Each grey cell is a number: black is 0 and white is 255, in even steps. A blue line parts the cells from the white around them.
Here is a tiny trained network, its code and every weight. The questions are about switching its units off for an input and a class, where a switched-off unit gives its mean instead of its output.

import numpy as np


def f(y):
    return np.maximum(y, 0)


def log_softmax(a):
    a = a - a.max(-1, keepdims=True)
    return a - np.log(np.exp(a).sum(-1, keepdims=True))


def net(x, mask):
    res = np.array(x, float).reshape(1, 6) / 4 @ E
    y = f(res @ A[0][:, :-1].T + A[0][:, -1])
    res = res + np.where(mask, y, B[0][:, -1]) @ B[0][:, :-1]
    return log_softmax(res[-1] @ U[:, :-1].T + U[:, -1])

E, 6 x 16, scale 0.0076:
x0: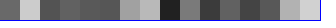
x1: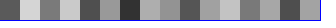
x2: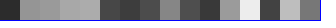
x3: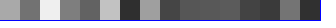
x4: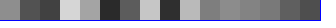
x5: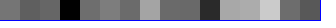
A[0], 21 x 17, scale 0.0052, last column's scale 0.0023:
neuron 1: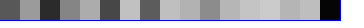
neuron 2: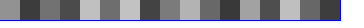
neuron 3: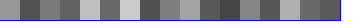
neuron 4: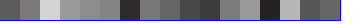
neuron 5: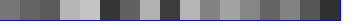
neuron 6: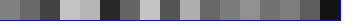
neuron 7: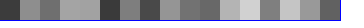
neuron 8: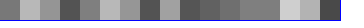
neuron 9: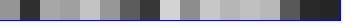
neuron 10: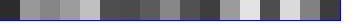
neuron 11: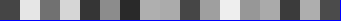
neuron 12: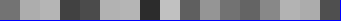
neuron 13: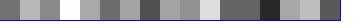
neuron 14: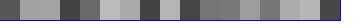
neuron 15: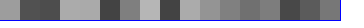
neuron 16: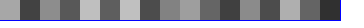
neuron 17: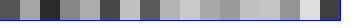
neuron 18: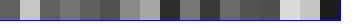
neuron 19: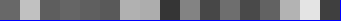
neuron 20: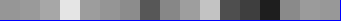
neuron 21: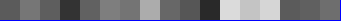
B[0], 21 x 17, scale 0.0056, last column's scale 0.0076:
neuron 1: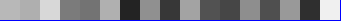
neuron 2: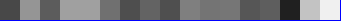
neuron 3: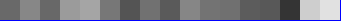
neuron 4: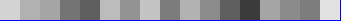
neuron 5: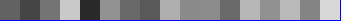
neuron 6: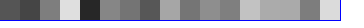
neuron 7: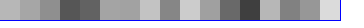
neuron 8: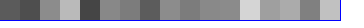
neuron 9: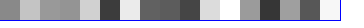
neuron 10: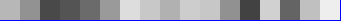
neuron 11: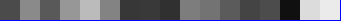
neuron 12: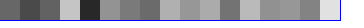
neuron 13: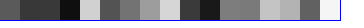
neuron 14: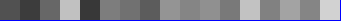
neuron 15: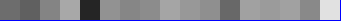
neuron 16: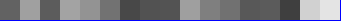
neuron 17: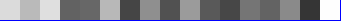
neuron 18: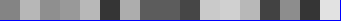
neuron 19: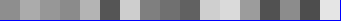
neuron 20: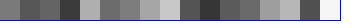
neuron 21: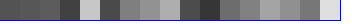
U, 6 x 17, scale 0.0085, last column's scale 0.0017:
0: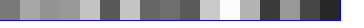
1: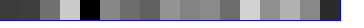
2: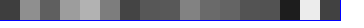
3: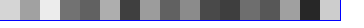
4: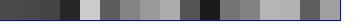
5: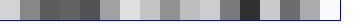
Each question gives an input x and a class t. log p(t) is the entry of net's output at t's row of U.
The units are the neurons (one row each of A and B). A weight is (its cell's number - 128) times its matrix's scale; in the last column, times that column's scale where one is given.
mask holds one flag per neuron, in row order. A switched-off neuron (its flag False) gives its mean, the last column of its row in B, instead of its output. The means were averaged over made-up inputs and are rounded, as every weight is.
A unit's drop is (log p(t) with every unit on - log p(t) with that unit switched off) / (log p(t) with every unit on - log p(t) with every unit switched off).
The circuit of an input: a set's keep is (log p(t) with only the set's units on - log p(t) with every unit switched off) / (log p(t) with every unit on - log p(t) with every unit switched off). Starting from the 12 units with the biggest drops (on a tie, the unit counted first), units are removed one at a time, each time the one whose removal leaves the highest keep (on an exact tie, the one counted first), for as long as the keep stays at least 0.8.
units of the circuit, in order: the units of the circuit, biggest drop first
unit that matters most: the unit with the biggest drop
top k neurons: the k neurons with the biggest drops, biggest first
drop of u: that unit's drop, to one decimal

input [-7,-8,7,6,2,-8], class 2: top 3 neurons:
[neuron 16; neuron 2; neuron 3]
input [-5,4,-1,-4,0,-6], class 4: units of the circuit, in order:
[neuron 13]
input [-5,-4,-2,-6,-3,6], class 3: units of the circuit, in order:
[neuron 1; neuron 17]
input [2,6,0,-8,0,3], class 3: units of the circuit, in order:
[neuron 17; neuron 1]
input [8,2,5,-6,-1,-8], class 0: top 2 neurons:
[neuron 18; neuron 19]
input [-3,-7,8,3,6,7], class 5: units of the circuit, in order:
[neuron 10; neuron 4]
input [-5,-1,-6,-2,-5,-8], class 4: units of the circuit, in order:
[neuron 13; neuron 20]
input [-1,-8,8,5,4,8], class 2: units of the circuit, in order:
[neuron 2; neuron 16]
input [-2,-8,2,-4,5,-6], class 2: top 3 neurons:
[neuron 2; neuron 16; neuron 3]
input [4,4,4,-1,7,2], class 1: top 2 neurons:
[neuron 6; neuron 5]
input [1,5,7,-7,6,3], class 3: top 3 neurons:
[neuron 1; neuron 17; neuron 7]
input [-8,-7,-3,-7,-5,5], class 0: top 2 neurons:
[neuron 9; neuron 11]
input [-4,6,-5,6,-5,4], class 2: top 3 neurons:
[neuron 11; neuron 17; neuron 1]
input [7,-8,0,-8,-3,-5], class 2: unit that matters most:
neuron 2
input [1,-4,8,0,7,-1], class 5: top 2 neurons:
[neuron 10; neuron 7]
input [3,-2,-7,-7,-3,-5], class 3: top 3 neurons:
[neuron 17; neuron 1; neuron 10]
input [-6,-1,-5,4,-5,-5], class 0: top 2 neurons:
[neuron 9; neuron 10]
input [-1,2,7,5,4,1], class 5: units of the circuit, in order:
[neuron 10; neuron 4; neuron 1]
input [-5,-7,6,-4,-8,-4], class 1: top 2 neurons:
[neuron 14; neuron 12]
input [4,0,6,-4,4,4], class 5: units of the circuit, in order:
[neuron 10; neuron 7]
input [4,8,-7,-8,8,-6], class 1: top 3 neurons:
[neuron 6; neuron 15; neuron 5]
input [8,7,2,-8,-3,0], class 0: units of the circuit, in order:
[neuron 19]
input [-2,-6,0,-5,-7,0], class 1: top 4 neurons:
[neuron 12; neuron 14; neuron 8; neuron 11]
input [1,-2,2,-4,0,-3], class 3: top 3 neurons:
[neuron 17; neuron 1; neuron 21]
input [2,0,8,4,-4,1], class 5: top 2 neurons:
[neuron 10; neuron 4]
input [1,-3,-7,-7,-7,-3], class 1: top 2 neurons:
[neuron 12; neuron 14]
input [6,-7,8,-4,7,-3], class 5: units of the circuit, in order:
[neuron 10]
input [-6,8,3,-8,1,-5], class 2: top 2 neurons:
[neuron 11; neuron 4]
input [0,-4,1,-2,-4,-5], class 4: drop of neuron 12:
-0.1
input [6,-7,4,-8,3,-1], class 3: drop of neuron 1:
0.7
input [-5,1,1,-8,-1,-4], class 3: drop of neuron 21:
0.0
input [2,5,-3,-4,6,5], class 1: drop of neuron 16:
0.1
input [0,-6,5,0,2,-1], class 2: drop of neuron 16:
0.2
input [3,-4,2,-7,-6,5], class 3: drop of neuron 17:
0.6
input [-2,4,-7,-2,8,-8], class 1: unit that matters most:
neuron 15
